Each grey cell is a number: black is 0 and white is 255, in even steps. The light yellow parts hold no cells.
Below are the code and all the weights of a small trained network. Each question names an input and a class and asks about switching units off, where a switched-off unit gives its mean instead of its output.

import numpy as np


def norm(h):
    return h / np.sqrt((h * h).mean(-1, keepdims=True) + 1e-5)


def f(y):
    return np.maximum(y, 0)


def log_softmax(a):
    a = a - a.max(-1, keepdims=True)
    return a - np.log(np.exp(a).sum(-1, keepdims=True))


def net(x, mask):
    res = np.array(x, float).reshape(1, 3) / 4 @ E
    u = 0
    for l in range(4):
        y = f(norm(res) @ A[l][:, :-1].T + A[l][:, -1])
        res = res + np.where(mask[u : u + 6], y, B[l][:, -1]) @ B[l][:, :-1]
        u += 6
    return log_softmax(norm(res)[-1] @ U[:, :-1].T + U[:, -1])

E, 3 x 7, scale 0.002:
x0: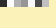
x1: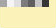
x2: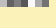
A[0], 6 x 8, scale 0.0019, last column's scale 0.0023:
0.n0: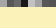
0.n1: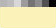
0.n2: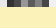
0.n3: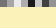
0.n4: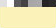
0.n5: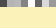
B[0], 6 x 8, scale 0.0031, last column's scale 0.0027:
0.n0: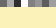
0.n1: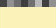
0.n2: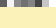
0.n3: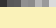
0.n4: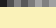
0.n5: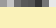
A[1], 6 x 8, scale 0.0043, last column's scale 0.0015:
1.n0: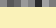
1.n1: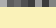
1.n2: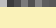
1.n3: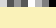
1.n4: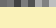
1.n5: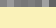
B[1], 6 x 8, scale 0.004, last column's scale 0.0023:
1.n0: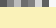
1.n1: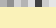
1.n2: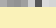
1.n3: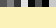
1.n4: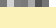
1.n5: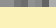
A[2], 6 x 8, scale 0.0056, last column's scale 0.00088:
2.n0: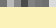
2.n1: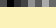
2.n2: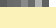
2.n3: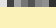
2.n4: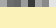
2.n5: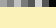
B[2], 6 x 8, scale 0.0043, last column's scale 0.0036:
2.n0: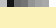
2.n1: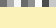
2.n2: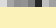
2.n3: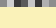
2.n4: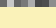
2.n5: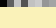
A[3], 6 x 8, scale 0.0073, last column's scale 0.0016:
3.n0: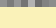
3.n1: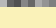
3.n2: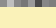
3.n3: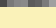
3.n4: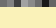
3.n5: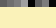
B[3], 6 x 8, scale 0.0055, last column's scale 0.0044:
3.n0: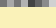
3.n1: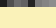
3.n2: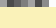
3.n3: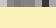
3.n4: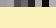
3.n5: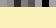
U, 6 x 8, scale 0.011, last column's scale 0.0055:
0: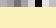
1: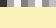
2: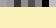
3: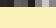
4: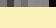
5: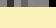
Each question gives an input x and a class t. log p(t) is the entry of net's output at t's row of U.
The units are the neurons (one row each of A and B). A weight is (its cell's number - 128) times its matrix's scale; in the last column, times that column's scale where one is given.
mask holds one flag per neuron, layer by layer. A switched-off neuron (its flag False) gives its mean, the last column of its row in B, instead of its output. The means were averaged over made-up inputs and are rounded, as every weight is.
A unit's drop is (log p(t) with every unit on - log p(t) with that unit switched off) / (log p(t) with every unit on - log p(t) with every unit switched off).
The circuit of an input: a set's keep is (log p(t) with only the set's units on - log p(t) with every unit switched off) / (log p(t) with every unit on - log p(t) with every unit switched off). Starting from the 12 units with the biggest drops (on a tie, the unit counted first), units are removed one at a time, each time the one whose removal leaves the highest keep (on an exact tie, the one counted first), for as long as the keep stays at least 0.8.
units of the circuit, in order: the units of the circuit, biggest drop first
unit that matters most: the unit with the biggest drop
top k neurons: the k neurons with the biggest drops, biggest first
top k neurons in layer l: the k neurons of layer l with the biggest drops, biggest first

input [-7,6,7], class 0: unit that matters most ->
1.n1
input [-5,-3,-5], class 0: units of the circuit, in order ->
[1.n2, 1.n1]
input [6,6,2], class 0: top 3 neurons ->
[1.n0, 2.n1, 0.n5]
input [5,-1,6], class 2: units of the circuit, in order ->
[1.n3, 0.n2]
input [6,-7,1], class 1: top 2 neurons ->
[2.n1, 0.n2]
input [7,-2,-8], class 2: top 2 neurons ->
[1.n1, 1.n2]
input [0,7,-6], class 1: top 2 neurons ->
[2.n5, 1.n3]
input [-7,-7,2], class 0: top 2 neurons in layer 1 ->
[1.n2, 1.n1]
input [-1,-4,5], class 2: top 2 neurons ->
[1.n3, 3.n4]
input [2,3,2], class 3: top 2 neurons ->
[2.n0, 1.n0]
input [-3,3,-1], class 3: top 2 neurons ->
[0.n2, 2.n0]
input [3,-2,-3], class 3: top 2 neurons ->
[1.n3, 2.n0]
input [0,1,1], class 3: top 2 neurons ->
[2.n0, 3.n1]
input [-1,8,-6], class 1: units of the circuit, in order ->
[2.n5]
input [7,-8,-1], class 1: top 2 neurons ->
[2.n1, 0.n2]
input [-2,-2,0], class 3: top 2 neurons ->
[0.n2, 3.n1]
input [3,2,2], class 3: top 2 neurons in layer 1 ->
[1.n1, 1.n4]
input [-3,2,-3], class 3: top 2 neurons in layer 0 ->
[0.n2, 0.n3]
